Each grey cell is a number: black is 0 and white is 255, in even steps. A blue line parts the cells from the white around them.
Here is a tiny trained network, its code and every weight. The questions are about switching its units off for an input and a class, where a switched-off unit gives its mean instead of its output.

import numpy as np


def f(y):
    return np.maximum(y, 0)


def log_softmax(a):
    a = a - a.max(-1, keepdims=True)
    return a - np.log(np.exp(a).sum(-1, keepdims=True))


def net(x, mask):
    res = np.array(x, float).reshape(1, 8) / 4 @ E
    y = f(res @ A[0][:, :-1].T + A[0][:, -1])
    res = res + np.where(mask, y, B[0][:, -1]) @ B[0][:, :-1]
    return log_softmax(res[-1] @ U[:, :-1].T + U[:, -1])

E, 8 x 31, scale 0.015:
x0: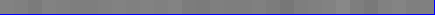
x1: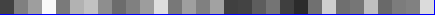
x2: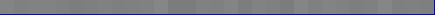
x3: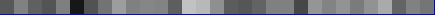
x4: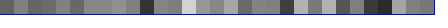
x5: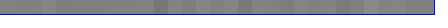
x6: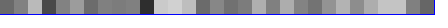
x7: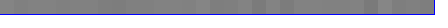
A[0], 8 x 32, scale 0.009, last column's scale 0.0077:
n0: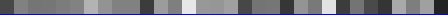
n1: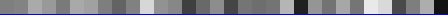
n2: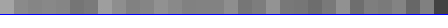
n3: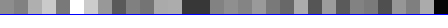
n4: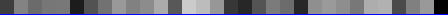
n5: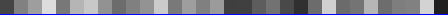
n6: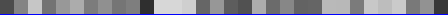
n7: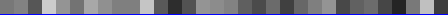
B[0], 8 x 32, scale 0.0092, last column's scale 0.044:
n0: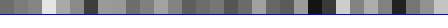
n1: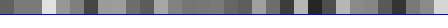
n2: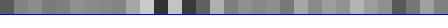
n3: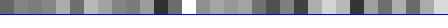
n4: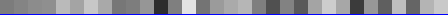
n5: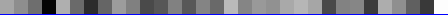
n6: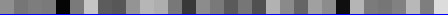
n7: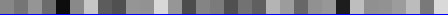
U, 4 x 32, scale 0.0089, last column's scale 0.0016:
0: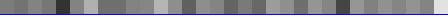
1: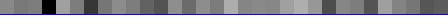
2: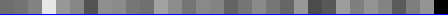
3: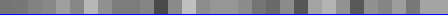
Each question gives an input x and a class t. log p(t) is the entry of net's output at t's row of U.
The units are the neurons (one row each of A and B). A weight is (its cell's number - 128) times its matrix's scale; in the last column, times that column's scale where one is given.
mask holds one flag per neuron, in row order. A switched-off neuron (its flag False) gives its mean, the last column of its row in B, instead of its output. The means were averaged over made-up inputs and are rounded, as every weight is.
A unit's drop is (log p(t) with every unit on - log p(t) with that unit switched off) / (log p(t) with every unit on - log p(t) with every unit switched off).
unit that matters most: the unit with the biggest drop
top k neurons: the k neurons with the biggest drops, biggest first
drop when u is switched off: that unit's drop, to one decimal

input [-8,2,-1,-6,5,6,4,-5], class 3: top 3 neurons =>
(n3; n1; n7)
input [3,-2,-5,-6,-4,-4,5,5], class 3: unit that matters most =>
n7
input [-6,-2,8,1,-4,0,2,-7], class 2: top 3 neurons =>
(n5; n7; n6)
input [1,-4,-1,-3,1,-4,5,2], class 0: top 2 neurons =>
(n5; n3)
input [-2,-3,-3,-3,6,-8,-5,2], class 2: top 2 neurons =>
(n5; n6)
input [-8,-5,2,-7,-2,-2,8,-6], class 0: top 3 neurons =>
(n5; n6; n4)
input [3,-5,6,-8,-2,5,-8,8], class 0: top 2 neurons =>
(n4; n7)
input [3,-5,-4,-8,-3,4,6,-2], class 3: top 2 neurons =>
(n5; n7)
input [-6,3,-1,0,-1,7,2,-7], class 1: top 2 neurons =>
(n7; n5)
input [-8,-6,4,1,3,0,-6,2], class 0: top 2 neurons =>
(n5; n3)
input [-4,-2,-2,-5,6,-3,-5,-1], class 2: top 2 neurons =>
(n6; n0)
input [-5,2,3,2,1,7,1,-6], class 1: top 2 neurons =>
(n3; n7)
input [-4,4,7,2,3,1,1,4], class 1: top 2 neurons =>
(n5; n1)
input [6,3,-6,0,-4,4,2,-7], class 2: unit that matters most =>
n1
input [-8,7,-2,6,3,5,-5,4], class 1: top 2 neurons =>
(n5; n3)
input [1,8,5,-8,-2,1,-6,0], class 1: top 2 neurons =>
(n5; n4)
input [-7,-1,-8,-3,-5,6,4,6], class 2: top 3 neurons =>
(n7; n5; n1)
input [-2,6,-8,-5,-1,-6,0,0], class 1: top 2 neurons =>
(n5; n4)
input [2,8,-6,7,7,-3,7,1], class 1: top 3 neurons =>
(n5; n7; n3)
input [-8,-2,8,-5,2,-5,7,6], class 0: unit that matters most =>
n6
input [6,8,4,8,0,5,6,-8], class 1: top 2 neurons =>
(n5; n3)
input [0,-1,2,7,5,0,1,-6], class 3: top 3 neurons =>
(n4; n1; n5)
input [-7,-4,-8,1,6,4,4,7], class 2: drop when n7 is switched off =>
0.5
